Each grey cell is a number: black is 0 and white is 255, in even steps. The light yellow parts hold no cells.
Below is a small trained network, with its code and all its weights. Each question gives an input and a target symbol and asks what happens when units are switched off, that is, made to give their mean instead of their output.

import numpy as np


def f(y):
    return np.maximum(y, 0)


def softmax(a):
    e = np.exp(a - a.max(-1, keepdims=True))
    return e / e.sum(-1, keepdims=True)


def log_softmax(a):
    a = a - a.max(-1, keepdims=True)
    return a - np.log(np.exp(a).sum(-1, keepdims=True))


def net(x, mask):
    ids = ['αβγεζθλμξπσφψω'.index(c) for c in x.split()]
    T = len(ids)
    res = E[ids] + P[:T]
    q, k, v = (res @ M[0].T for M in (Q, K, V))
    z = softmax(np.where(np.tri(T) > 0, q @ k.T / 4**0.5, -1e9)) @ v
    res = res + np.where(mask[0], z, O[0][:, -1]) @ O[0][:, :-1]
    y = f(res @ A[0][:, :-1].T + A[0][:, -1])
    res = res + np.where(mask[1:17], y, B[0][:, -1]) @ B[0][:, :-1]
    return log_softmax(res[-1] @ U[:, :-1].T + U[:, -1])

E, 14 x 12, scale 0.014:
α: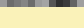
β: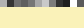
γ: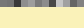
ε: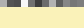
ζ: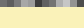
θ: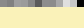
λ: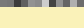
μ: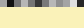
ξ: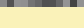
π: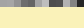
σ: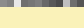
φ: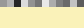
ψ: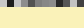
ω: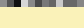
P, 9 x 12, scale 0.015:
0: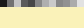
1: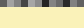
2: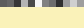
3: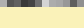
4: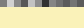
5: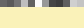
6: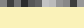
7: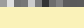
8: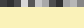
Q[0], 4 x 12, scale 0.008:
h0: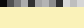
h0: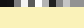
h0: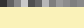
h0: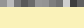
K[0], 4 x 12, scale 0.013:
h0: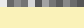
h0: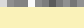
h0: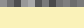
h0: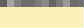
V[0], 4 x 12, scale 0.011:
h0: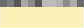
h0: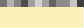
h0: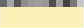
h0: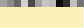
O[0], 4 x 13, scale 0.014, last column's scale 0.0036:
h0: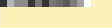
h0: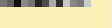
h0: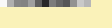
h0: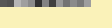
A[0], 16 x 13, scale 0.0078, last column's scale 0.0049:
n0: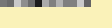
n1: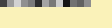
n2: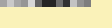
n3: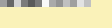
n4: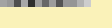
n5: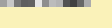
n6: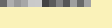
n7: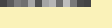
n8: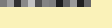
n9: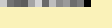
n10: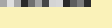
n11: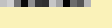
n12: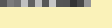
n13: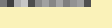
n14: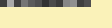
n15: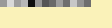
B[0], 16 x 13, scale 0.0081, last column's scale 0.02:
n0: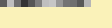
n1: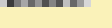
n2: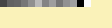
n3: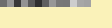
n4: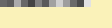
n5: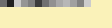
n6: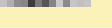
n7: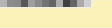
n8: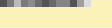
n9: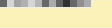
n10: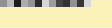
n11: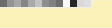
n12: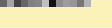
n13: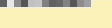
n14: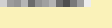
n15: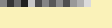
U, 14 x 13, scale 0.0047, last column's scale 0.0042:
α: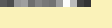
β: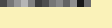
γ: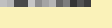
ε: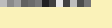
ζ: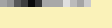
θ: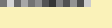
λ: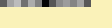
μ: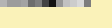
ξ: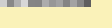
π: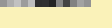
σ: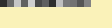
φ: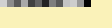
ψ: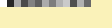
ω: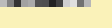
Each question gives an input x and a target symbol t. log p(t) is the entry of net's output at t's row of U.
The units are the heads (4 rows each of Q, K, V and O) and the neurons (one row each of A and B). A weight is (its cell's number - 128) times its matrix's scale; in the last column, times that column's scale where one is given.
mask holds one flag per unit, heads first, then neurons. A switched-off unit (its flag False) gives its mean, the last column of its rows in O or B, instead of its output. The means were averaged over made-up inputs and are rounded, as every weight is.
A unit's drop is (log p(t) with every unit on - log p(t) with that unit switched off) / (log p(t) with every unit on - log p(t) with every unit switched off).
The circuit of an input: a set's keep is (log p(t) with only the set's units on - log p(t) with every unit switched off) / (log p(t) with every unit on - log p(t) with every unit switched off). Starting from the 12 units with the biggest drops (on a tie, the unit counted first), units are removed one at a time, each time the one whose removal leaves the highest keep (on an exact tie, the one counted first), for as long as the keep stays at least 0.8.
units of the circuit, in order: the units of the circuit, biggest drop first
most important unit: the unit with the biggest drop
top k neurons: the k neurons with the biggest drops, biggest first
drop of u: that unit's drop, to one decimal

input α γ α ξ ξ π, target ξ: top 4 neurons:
(n9; n5; n2; n15)
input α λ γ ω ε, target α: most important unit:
n2
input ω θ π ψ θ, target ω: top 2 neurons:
(n10; n2)
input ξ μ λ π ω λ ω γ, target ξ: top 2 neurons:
(n5; n10)
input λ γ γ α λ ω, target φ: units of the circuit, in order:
(h0; n14)
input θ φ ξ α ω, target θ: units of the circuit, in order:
(h0; n12; n5)
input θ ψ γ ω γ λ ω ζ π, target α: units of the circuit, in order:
(h0; n5; n4; n6)
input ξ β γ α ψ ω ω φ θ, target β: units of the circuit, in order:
(h0; n2; n11)
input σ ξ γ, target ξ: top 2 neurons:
(n9; n5)
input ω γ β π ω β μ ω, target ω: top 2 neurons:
(n10; n2)
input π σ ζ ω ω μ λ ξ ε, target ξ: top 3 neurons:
(n9; n5; n2)
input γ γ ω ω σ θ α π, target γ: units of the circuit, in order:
(n10; h0)
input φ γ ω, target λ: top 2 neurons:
(n9; n10)
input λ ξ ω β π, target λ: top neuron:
(n11)
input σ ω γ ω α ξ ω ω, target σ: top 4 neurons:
(n14; n1; n10; n6)
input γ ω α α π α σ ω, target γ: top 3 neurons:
(n10; n11; n2)
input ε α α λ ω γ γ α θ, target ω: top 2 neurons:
(n4; n3)
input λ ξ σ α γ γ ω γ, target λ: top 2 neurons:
(n11; n10)
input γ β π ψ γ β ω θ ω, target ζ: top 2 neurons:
(n4; n2)
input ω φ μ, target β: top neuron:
(n2)
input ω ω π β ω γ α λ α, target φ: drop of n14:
0.2
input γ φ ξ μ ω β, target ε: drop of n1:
0.1
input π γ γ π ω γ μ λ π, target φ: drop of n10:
0.0
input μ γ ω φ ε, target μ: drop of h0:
0.6
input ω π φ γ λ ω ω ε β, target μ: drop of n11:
-0.1
